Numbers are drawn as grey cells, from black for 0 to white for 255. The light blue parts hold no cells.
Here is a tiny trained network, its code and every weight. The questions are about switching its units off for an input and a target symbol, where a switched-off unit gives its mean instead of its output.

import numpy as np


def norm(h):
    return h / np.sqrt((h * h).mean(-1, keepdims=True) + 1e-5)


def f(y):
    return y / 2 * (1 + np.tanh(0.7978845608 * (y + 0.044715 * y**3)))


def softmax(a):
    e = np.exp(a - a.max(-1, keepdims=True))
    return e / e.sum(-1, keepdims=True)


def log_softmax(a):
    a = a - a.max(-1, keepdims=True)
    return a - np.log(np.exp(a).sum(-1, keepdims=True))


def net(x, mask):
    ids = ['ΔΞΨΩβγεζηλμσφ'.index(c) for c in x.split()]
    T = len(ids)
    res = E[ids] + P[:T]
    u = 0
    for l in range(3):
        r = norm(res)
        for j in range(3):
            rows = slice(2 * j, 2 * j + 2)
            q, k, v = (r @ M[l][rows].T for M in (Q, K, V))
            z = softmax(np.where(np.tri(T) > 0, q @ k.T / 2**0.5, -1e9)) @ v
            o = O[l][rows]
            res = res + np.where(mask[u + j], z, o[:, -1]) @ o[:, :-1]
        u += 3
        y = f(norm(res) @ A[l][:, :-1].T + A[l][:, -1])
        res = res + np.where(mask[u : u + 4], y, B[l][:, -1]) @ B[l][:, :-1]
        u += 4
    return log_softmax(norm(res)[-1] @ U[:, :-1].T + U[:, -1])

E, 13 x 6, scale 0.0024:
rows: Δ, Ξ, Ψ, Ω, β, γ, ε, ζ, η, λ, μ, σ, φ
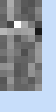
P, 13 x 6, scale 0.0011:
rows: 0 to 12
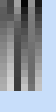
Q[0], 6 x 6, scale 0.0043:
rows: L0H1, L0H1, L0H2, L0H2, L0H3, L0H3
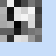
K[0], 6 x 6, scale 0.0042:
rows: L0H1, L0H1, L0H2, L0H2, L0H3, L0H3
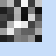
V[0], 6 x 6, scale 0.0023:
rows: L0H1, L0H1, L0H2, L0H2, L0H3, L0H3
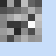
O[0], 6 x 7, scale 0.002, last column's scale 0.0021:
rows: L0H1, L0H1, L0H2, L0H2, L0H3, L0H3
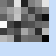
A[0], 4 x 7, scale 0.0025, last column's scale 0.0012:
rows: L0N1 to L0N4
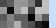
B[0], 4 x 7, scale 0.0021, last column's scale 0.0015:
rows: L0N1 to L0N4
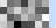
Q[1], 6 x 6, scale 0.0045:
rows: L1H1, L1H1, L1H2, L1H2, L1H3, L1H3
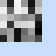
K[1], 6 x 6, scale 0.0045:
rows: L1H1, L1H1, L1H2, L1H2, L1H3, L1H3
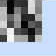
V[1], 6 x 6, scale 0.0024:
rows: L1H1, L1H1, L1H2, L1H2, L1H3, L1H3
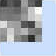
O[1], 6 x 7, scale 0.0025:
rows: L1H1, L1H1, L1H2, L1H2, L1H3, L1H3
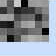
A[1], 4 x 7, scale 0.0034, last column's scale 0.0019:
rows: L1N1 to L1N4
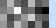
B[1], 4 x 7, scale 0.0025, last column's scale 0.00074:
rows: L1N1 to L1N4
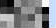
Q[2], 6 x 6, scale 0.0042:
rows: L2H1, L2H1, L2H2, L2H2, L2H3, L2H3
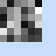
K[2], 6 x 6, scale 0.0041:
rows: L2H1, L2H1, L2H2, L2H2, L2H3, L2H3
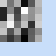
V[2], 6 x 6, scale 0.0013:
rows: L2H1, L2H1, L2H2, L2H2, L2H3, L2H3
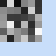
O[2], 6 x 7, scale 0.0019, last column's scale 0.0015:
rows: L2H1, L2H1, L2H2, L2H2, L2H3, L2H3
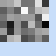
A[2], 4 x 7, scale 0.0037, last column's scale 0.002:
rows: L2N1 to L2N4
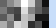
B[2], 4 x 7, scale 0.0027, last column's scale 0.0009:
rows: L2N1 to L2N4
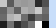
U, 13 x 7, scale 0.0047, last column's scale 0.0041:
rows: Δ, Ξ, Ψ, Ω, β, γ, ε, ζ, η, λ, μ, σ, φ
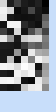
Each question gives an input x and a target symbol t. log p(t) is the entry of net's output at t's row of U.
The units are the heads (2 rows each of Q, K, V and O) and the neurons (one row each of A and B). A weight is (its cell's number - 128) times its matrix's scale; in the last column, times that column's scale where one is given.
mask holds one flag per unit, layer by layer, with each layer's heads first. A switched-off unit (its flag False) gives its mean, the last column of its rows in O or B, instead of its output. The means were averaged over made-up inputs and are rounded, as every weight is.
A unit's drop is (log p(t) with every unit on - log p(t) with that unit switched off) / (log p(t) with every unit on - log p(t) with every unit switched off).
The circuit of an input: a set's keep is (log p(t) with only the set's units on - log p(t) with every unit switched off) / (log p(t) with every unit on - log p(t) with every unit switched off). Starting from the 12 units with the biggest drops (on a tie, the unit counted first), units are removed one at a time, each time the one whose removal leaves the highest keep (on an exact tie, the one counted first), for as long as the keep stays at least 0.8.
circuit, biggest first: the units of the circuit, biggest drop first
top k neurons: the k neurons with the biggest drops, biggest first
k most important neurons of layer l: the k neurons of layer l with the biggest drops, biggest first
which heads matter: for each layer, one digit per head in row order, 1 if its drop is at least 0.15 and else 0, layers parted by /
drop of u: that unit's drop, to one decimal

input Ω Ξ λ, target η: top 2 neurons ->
L1N3, L1N1
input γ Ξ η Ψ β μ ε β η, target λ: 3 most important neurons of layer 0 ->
L0N3, L0N4, L0N2
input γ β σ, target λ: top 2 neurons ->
L0N3, L1N1
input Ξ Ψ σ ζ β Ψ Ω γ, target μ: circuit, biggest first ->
L0H2, L1N1
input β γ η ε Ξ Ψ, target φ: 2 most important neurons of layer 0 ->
L0N4, L0N3
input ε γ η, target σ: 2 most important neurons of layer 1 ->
L1N1, L1N4
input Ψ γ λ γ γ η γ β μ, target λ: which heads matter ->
000 / 100 / 000
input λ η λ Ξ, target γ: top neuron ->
L0N3
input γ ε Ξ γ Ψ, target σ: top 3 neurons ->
L1N1, L0N3, L2N2
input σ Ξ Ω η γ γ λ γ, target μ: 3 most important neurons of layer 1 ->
L1N1, L1N4, L1N2
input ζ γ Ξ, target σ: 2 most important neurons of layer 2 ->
L2N1, L2N2
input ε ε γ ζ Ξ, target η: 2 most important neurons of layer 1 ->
L1N3, L1N1
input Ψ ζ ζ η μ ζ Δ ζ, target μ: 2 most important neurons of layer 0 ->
L0N4, L0N1
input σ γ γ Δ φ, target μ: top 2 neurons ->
L0N4, L0N2
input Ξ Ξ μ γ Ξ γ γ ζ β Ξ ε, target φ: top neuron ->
L2N3
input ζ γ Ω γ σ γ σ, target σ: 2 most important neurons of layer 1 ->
L1N1, L1N2
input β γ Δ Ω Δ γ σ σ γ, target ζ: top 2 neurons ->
L0N3, L1N1
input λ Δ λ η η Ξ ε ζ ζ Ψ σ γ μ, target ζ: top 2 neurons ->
L0N3, L1N1
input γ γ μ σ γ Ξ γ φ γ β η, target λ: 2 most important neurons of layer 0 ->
L0N3, L0N4
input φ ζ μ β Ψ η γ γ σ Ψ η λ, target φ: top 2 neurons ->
L1N1, L0N3
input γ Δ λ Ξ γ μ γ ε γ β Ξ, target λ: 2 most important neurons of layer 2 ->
L2N4, L2N2
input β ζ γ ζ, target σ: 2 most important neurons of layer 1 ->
L1N1, L1N2
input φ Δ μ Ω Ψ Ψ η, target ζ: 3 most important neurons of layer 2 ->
L2N3, L2N1, L2N2
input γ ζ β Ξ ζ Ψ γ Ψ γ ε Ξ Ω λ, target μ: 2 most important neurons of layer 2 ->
L2N1, L2N3
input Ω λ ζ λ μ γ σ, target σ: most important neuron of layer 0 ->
L0N3
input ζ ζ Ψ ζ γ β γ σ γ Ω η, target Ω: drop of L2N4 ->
0.2
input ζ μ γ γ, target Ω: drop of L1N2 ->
0.0
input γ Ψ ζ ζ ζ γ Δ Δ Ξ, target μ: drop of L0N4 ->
0.1
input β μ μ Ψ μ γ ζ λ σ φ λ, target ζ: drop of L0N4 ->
0.1
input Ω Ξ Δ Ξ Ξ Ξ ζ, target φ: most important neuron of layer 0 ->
L0N4
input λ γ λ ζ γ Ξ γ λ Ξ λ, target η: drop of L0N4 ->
0.1
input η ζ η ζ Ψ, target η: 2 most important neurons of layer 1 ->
L1N3, L1N1
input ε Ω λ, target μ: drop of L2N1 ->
0.1
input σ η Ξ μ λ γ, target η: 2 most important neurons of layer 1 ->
L1N1, L1N3
